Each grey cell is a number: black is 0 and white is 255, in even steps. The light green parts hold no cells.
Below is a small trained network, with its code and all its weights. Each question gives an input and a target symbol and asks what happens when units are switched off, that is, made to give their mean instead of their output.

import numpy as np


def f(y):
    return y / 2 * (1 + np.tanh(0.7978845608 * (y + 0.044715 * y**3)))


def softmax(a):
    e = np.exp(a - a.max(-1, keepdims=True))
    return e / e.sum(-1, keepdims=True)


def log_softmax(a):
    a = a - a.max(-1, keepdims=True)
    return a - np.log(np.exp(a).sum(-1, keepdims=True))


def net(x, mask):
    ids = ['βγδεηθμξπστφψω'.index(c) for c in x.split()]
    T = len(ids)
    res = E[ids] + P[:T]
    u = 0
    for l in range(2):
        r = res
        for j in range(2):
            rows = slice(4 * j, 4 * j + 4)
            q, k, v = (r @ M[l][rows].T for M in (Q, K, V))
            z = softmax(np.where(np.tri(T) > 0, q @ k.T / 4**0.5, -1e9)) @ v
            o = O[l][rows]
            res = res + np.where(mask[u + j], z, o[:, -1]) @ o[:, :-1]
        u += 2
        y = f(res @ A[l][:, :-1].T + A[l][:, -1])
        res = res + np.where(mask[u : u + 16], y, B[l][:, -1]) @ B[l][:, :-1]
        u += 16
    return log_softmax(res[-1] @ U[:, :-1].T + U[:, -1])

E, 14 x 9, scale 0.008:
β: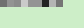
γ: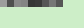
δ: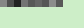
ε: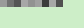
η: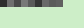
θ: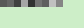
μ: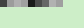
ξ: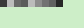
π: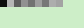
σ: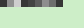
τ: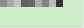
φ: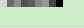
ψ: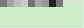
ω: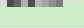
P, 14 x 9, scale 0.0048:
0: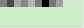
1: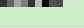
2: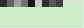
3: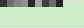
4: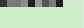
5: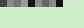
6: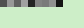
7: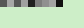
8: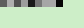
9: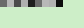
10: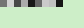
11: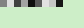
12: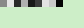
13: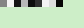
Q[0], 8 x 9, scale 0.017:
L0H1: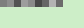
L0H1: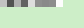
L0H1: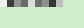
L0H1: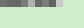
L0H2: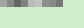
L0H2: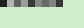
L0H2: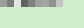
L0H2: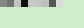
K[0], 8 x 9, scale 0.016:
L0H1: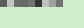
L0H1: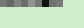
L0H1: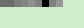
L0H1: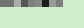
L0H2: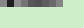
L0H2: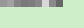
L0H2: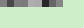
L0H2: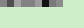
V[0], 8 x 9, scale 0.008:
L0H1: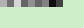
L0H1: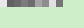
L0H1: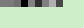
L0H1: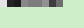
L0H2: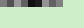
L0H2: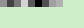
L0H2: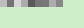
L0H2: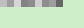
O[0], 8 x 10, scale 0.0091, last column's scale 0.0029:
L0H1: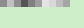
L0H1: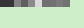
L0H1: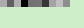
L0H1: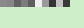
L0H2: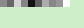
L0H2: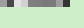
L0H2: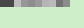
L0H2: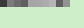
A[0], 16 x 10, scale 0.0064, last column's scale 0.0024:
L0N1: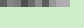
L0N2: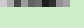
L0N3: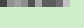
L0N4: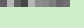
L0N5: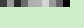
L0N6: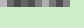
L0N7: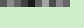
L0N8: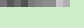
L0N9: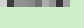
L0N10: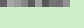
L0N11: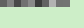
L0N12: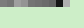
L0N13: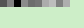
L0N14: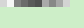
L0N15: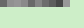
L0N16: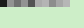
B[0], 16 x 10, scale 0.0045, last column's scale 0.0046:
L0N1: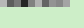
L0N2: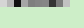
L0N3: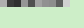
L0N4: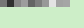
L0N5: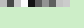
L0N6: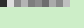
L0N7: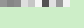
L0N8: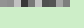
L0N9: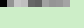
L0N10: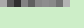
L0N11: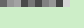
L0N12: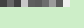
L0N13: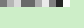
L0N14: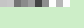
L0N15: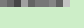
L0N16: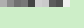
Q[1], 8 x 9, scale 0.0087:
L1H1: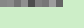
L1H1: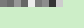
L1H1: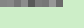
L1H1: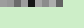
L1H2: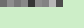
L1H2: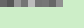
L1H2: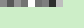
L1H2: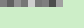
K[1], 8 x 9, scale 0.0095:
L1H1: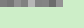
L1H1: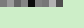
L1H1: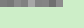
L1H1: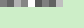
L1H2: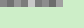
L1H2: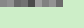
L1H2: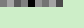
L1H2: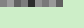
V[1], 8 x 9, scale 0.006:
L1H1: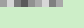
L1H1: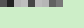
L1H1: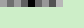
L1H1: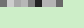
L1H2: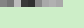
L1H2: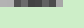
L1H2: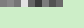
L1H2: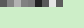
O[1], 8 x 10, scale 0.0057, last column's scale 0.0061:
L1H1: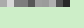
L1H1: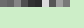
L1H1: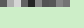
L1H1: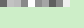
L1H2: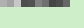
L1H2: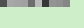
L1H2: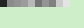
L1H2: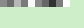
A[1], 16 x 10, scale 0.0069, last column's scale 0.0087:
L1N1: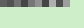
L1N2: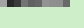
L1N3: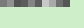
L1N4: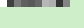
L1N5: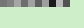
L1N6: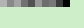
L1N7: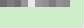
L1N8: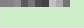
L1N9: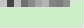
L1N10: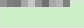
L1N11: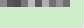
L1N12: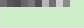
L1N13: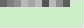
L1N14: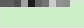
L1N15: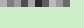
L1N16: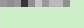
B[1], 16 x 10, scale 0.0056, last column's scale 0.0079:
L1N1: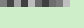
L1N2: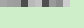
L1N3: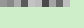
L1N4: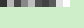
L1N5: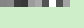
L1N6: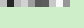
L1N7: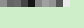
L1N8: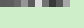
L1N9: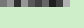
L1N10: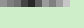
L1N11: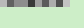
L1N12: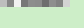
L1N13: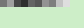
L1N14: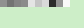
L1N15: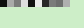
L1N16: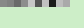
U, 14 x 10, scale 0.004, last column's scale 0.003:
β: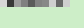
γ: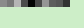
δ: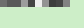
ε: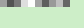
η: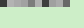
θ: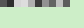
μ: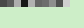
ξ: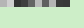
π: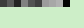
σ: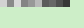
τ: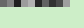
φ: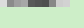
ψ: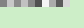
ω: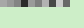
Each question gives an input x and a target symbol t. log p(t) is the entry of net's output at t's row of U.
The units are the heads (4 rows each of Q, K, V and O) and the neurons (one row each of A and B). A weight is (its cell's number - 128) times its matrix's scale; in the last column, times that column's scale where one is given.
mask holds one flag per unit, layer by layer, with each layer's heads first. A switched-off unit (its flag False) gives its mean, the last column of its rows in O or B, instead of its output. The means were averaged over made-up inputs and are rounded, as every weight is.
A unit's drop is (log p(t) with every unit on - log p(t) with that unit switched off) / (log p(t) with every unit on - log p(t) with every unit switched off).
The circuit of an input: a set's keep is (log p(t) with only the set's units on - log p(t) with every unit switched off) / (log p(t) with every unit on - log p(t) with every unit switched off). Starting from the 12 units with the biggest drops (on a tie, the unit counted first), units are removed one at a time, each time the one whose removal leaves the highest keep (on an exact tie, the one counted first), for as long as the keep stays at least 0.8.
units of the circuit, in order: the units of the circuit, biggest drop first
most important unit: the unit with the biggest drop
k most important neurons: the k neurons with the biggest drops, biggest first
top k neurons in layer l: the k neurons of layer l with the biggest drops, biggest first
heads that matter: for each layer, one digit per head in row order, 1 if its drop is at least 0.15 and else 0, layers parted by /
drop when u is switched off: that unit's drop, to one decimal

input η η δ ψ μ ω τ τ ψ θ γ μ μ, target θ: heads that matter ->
01 / 00
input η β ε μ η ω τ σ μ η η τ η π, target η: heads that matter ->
11 / 11
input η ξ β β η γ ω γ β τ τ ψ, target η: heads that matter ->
11 / 11
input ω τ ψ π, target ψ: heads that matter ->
10 / 00
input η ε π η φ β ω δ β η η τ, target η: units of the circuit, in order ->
L1H2; L0H2; L0H1; L0N2
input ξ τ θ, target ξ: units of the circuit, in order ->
L1H1; L0H2; L0H1; L1N7
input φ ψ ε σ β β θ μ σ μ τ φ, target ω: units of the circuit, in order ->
L0H1; L1N16
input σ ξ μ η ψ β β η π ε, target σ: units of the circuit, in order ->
L1H2; L0H1; L1H1
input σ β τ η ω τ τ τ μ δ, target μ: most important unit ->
L0H1
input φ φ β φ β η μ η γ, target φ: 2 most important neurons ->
L1N6; L1N4
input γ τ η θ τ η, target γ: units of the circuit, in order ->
L1H1; L0H2; L0H1; L1H2
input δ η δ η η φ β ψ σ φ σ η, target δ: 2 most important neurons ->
L1N8; L1N14
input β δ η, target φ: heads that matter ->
11 / 00
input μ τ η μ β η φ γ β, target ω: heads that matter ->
10 / 00
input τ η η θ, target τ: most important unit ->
L1H2
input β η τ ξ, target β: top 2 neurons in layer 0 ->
L0N5; L0N4
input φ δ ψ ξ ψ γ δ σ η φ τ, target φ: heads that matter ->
10 / 11
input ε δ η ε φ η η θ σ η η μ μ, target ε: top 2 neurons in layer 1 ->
L1N14; L1N2
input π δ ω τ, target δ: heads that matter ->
10 / 00
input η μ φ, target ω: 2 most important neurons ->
L1N16; L1N13
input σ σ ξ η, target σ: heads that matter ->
10 / 11
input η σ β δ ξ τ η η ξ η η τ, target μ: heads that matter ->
10 / 00
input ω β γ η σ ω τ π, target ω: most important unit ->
L1H1
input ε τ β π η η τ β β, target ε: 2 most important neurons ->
L1N14; L1N7
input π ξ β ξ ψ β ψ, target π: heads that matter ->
11 / 11
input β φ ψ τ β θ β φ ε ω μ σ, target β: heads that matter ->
11 / 11
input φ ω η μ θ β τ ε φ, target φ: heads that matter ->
10 / 11
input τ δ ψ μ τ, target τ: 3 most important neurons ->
L1N4; L1N9; L1N12
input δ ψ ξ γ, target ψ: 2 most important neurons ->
L1N14; L0N13
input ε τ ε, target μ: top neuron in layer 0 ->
L0N7
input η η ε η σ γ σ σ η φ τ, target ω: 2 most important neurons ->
L1N16; L1N13
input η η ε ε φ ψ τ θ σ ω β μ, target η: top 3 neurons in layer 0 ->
L0N2; L0N14; L0N7
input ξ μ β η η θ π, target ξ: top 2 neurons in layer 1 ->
L1N7; L1N4
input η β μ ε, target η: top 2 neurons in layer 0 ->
L0N2; L0N14
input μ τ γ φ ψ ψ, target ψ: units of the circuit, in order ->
L0H1
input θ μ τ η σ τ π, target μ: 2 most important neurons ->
L1N1; L0N11
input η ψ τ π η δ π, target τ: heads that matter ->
10 / 00
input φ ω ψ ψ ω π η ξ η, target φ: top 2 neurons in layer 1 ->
L1N6; L1N4
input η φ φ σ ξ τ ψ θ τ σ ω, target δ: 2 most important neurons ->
L1N4; L0N16
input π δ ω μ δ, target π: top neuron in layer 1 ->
L1N13
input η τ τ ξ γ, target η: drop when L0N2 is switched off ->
0.1
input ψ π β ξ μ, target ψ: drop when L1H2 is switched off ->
0.1
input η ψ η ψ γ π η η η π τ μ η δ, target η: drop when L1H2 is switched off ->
0.5
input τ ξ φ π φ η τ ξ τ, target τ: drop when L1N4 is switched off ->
0.4
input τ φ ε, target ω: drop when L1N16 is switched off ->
0.2
